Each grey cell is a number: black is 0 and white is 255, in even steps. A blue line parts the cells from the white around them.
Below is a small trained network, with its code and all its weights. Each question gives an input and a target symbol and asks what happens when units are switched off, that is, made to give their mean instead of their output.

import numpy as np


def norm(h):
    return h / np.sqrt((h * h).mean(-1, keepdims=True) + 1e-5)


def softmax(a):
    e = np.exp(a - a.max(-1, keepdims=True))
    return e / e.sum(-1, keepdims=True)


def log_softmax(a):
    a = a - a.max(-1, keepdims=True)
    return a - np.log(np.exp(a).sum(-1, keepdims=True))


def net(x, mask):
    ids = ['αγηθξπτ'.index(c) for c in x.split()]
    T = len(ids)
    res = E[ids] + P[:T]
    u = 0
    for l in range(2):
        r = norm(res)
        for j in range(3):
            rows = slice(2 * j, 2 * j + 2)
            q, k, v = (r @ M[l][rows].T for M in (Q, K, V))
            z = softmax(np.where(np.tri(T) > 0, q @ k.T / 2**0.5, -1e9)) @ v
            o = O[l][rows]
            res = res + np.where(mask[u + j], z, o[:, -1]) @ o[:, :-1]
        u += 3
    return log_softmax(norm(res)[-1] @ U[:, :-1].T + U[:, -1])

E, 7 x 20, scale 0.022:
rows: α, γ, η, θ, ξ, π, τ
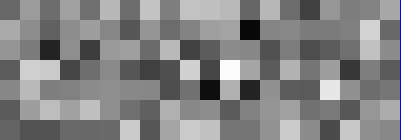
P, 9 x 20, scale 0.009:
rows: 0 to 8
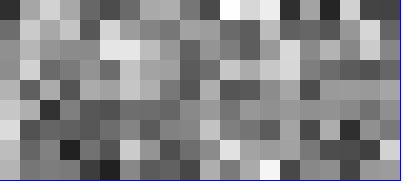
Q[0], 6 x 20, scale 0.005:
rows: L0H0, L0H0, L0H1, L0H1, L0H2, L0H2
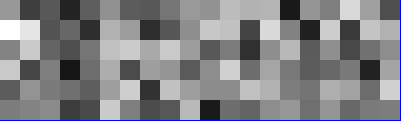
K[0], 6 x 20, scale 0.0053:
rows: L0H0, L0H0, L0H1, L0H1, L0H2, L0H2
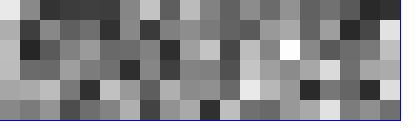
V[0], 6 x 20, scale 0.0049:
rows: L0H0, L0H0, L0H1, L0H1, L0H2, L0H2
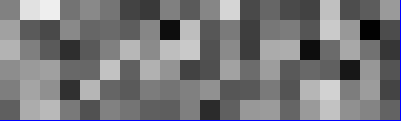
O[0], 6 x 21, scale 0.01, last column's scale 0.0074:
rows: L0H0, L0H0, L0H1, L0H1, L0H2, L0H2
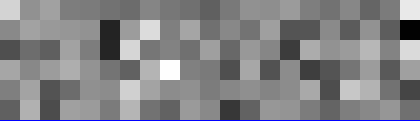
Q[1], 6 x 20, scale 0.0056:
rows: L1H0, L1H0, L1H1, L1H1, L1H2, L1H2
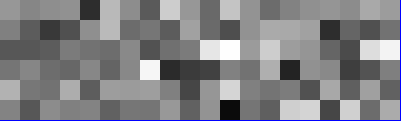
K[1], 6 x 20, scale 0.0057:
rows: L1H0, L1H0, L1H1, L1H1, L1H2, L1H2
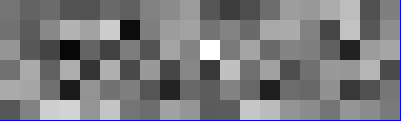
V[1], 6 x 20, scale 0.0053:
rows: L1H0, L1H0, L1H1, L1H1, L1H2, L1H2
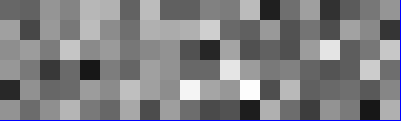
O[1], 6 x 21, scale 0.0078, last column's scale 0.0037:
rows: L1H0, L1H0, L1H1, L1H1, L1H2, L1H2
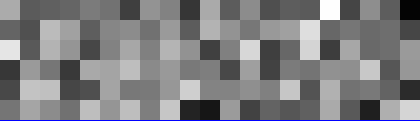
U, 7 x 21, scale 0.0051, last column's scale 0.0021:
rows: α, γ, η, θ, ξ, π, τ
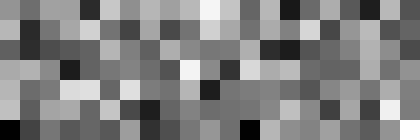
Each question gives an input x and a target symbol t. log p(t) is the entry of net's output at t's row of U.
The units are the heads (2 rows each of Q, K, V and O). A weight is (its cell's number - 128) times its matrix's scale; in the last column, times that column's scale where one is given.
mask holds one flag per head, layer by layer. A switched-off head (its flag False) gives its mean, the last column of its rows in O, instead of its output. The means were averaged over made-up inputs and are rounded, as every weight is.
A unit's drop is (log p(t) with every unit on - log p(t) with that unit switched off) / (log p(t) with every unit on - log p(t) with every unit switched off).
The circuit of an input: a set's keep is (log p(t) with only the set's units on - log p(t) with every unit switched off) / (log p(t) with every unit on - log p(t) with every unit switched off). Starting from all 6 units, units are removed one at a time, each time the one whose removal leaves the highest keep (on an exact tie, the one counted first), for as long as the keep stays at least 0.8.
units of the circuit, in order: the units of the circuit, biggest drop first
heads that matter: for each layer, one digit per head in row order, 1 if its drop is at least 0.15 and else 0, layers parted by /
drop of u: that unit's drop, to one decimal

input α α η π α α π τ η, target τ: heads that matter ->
100 / 010
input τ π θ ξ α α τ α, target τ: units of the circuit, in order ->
[L1H1]
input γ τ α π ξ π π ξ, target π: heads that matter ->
110 / 000
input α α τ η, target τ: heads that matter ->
100 / 000
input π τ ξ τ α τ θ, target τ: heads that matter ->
010 / 010
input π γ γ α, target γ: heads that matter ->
000 / 001
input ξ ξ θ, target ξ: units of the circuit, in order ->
[L0H0, L1H2]
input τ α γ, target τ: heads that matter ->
110 / 010
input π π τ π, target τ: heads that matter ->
010 / 000
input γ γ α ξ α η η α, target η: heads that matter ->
000 / 010
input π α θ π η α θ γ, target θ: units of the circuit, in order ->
[L1H2, L1H1]
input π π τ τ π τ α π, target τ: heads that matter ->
010 / 010
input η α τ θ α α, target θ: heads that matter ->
100 / 101
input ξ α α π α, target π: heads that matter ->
100 / 000
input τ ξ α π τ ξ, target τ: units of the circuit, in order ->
[L0H1]
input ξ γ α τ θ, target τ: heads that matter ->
000 / 010
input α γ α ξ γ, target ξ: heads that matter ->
000 / 001
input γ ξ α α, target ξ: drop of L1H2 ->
0.3
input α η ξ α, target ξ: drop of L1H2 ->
0.2
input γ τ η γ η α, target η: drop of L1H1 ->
0.4
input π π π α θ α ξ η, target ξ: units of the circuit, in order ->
[L0H0]
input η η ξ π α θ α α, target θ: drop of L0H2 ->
0.0
